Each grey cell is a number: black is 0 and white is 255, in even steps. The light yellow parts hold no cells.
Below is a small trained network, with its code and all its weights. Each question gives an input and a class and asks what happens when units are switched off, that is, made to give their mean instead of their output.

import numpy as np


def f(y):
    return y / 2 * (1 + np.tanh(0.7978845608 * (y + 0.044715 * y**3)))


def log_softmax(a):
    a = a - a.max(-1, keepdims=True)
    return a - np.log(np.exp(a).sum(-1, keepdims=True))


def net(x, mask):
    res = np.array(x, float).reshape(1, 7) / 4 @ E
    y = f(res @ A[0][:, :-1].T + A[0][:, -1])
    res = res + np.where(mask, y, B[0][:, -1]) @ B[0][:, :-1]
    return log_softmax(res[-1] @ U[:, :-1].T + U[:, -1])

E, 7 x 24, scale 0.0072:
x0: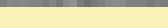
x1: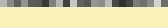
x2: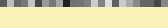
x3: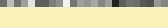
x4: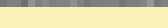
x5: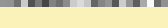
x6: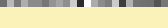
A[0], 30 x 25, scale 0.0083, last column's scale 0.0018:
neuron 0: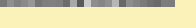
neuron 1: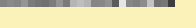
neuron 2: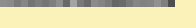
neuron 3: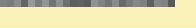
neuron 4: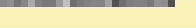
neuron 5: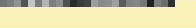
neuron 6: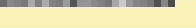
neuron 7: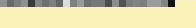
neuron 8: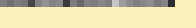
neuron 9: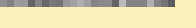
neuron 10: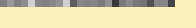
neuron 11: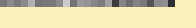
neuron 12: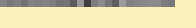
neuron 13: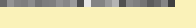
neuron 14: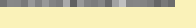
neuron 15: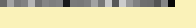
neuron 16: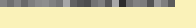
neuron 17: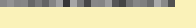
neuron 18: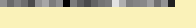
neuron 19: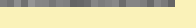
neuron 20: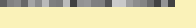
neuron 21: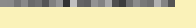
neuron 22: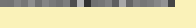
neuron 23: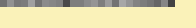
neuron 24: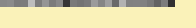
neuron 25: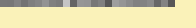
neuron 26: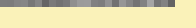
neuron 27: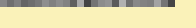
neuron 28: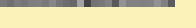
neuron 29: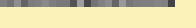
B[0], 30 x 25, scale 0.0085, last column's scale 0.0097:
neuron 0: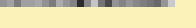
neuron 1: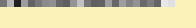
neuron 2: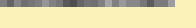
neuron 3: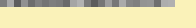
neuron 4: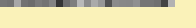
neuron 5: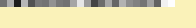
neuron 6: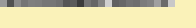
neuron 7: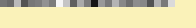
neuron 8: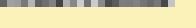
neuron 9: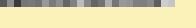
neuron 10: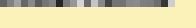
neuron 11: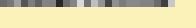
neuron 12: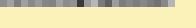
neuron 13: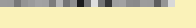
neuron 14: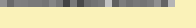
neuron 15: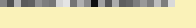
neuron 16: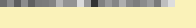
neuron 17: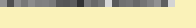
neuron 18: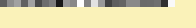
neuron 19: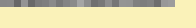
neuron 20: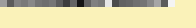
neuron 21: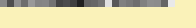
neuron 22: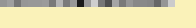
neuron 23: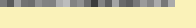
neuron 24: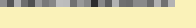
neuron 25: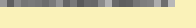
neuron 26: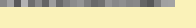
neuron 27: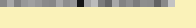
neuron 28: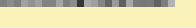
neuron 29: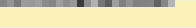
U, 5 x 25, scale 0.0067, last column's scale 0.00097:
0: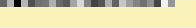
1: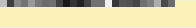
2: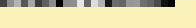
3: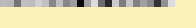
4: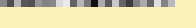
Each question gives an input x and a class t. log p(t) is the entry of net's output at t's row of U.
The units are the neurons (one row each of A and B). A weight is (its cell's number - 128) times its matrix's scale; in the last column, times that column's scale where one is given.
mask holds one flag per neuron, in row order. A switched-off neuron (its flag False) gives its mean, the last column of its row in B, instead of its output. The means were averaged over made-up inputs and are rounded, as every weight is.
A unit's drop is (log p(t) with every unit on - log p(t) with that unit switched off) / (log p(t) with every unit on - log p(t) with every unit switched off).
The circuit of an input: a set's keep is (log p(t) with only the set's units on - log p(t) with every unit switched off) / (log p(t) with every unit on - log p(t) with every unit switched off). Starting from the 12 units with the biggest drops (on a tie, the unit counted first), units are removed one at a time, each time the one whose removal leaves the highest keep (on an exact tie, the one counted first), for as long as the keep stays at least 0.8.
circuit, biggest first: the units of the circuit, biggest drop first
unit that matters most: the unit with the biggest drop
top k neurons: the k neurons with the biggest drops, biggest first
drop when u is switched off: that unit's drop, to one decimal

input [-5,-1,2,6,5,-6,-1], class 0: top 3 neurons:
[neuron 5; neuron 18; neuron 3]
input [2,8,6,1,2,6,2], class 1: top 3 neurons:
[neuron 21; neuron 17; neuron 5]
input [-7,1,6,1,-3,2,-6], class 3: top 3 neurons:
[neuron 22; neuron 27; neuron 7]
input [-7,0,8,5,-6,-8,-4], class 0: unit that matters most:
neuron 5
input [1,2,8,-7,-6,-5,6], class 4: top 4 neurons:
[neuron 15; neuron 24; neuron 23; neuron 10]
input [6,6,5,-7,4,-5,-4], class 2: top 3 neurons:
[neuron 18; neuron 8; neuron 20]
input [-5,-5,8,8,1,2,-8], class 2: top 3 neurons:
[neuron 10; neuron 11; neuron 4]
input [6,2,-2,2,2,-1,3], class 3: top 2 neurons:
[neuron 18; neuron 20]
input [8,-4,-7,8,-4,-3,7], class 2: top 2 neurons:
[neuron 10; neuron 11]
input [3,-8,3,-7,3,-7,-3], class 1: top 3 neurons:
[neuron 20; neuron 6; neuron 14]
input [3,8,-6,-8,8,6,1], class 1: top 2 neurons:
[neuron 21; neuron 17]
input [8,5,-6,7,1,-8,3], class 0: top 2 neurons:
[neuron 16; neuron 5]
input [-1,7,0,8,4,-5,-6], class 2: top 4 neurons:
[neuron 10; neuron 11; neuron 4; neuron 20]
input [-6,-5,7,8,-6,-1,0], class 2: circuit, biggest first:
[neuron 10]
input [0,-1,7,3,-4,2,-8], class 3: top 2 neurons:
[neuron 22; neuron 27]
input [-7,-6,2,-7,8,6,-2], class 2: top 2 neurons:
[neuron 18; neuron 8]
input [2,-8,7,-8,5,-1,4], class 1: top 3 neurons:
[neuron 20; neuron 6; neuron 14]
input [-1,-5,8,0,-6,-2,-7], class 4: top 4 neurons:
[neuron 15; neuron 24; neuron 23; neuron 13]
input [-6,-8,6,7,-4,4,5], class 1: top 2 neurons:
[neuron 20; neuron 6]
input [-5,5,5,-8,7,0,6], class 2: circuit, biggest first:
[neuron 18]
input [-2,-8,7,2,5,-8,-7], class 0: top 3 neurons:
[neuron 5; neuron 3; neuron 21]
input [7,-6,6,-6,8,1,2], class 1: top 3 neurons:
[neuron 20; neuron 6; neuron 14]
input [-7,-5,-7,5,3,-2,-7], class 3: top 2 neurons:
[neuron 22; neuron 27]
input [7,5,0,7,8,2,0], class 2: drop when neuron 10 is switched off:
0.2
